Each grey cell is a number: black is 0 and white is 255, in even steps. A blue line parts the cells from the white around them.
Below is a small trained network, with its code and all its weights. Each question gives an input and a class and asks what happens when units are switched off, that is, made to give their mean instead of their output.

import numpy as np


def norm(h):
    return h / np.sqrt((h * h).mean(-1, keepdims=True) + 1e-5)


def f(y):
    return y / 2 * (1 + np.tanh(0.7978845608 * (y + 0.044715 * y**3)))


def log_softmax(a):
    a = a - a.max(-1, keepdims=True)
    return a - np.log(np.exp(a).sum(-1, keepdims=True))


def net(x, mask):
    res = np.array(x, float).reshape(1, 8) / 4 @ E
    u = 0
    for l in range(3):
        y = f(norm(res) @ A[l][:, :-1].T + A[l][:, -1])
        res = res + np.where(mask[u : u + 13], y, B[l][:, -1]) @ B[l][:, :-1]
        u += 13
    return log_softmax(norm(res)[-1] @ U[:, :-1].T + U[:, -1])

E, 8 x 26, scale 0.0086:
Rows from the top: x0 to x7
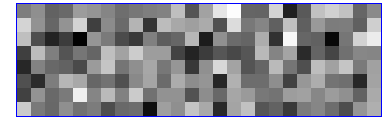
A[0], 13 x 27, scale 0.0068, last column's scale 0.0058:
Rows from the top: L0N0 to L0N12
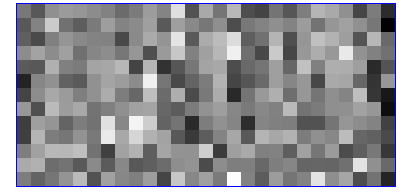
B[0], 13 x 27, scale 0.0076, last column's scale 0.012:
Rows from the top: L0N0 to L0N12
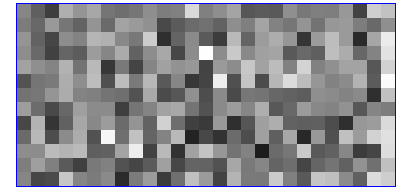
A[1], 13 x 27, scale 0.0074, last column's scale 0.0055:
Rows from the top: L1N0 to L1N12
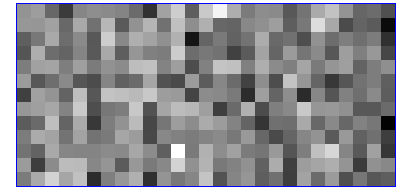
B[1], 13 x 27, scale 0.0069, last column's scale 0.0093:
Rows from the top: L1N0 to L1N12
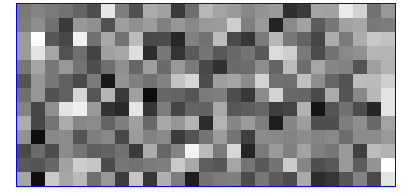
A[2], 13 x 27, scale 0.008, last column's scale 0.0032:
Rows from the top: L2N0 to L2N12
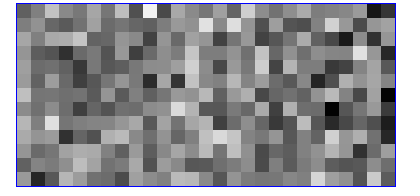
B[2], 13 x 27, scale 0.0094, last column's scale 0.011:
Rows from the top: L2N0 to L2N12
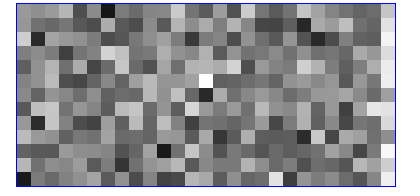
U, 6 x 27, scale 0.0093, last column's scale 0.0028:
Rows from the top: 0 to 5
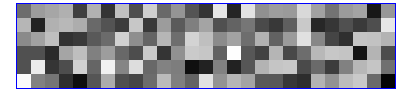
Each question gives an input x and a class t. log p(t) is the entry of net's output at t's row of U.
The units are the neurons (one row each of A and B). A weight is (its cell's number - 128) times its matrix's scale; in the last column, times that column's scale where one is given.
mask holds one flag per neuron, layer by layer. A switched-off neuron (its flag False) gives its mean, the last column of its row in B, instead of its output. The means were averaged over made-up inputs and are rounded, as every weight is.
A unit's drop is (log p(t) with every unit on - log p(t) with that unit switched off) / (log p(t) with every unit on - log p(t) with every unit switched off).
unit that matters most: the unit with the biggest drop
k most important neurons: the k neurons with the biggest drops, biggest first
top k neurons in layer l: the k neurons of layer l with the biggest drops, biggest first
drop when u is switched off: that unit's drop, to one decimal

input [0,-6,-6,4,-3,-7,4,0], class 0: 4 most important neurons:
L0N5, L0N4, L0N6, L2N0
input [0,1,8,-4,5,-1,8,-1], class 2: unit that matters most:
L0N9
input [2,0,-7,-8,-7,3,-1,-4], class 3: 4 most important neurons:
L0N12, L0N2, L0N0, L0N3
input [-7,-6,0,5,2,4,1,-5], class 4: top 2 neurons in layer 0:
L0N9, L0N8
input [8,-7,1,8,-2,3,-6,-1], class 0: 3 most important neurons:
L0N5, L0N4, L0N6
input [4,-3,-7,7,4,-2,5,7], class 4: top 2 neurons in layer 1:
L1N6, L1N2
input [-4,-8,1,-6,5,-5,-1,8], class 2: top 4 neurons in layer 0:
L0N5, L0N11, L0N3, L0N10
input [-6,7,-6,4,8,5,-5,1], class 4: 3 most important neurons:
L0N9, L0N8, L1N6
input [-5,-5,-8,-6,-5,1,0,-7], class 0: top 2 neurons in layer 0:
L0N5, L0N4
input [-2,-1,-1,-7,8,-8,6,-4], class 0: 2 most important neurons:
L0N4, L0N5
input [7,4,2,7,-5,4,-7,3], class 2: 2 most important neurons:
L0N10, L0N3
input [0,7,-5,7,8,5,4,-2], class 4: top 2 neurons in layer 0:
L0N9, L0N8
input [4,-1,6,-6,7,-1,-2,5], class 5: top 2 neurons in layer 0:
L0N11, L0N3
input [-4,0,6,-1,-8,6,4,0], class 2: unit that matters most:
L0N10
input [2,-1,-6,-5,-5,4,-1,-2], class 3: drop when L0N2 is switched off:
0.2
